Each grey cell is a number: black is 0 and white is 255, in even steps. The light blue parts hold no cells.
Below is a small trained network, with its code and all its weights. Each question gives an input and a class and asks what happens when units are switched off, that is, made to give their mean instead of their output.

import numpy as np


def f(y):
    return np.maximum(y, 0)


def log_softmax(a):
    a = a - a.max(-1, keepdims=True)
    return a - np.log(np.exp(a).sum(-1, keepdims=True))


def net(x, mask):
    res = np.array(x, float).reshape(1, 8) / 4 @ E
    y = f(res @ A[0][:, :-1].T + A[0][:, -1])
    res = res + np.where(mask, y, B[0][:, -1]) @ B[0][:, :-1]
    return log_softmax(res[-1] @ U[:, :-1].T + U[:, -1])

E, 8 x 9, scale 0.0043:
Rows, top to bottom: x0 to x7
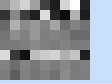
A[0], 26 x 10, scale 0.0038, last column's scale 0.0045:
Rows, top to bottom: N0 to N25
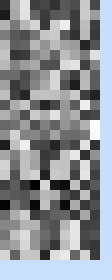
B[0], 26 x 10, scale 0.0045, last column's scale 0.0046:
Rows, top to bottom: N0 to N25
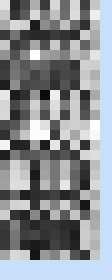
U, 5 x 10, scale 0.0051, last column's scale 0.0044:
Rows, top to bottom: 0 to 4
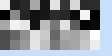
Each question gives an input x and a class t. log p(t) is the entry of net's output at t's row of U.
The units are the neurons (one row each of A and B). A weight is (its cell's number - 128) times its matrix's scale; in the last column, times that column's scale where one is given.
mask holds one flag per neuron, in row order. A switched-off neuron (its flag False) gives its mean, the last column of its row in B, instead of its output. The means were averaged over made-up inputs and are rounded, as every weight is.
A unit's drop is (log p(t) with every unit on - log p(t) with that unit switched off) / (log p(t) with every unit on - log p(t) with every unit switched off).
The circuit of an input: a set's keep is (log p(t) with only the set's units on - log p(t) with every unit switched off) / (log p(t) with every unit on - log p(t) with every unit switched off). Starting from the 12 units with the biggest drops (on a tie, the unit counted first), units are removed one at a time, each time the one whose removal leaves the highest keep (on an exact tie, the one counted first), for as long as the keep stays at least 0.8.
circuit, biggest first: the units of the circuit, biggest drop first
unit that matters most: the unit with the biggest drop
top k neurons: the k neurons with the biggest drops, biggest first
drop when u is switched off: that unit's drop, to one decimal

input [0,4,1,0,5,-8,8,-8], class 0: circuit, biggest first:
[N14 N0]
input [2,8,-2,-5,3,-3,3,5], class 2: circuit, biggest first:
[N18]
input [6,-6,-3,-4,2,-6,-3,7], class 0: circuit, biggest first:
[N10 N14]
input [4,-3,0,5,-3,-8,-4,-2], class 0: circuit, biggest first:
[N14 N0]
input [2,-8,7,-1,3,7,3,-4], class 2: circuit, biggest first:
[N25 N2]
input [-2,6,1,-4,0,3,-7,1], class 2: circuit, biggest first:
[N18 N20]
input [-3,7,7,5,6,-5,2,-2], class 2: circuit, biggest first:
[N20 N18]
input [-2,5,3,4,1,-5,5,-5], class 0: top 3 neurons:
[N14 N0 N1]
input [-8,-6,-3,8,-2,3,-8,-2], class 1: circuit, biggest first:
[N8 N3]
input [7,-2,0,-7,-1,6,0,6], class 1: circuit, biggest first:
[N15 N6 N22]
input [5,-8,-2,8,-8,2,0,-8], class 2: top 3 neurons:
[N25 N2 N17]
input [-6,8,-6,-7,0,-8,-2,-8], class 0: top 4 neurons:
[N14 N0 N1 N21]
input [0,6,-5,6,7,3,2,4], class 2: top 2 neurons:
[N18 N20]
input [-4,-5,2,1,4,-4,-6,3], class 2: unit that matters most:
N17
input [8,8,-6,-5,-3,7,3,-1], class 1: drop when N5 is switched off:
-0.1
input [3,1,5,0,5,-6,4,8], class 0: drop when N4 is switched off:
0.0
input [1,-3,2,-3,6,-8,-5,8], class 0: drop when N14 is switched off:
0.1
